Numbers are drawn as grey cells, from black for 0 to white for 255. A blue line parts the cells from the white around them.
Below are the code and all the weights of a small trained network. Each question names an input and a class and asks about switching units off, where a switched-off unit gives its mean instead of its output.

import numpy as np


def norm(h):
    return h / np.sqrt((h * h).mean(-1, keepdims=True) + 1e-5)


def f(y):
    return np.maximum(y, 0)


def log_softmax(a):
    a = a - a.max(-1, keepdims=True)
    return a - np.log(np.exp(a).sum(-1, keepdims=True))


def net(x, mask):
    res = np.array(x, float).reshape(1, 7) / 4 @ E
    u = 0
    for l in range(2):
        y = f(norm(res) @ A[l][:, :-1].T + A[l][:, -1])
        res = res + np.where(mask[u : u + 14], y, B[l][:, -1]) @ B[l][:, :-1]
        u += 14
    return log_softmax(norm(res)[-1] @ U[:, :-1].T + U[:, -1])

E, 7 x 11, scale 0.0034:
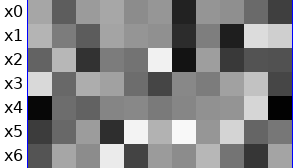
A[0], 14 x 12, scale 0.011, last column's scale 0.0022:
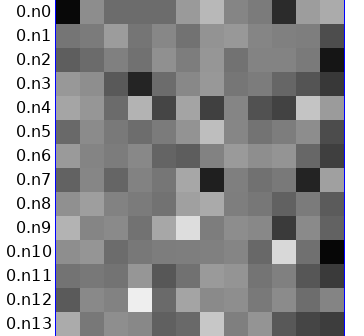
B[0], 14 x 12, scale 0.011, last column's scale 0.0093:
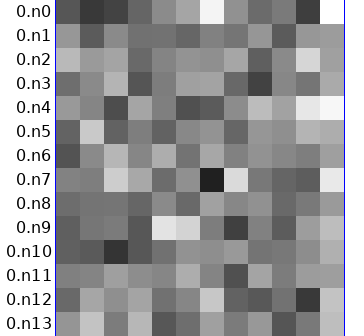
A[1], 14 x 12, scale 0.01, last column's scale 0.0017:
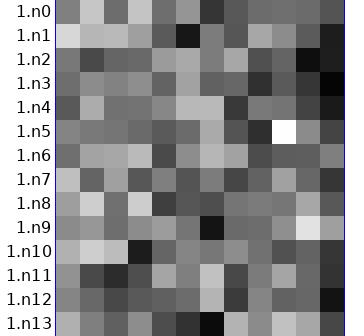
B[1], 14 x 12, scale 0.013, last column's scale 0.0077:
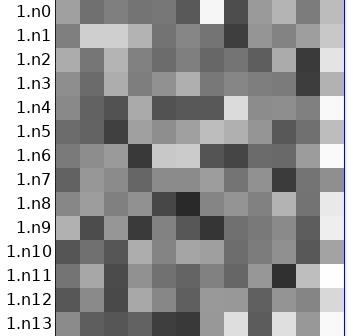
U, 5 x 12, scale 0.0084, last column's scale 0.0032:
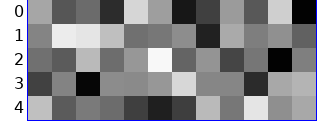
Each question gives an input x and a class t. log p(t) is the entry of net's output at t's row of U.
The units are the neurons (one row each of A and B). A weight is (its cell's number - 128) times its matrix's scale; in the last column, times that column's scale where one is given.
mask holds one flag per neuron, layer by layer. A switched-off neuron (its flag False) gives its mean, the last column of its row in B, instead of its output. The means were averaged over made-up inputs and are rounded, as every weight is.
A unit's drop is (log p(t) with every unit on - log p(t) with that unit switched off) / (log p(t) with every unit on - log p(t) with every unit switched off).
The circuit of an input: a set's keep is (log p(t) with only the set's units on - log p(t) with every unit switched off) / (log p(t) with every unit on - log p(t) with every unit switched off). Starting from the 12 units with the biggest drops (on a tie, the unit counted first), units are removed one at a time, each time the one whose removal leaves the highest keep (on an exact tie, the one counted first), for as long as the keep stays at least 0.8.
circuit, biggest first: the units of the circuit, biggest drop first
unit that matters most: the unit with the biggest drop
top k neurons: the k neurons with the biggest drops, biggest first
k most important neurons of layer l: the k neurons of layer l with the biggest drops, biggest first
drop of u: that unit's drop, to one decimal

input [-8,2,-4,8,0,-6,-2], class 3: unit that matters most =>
0.n7
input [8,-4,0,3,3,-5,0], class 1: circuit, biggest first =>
(0.n0; 1.n1)
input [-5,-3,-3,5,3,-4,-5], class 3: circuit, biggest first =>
(0.n7; 1.n5)
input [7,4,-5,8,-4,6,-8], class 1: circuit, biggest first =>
(0.n0; 1.n1)
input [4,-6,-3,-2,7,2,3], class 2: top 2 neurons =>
(0.n4; 1.n2)
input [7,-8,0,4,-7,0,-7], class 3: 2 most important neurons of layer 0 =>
(0.n9; 0.n7)
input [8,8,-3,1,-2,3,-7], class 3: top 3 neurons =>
(0.n7; 0.n4; 1.n11)
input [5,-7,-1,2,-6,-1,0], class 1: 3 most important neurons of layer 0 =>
(0.n0; 0.n13; 0.n10)
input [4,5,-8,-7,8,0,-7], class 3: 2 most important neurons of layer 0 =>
(0.n7; 0.n4)
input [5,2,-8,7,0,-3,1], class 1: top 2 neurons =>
(0.n4; 0.n0)
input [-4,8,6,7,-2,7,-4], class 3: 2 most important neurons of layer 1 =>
(1.n11; 1.n6)
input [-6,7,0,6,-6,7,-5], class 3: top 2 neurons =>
(0.n7; 0.n4)
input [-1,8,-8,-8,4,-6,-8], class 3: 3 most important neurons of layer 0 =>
(0.n7; 0.n4; 0.n10)
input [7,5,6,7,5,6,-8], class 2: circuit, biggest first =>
(0.n4)
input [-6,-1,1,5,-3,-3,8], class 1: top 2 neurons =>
(0.n12; 1.n1)
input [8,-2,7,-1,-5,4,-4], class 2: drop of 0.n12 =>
-0.1
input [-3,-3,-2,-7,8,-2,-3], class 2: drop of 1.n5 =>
-0.1
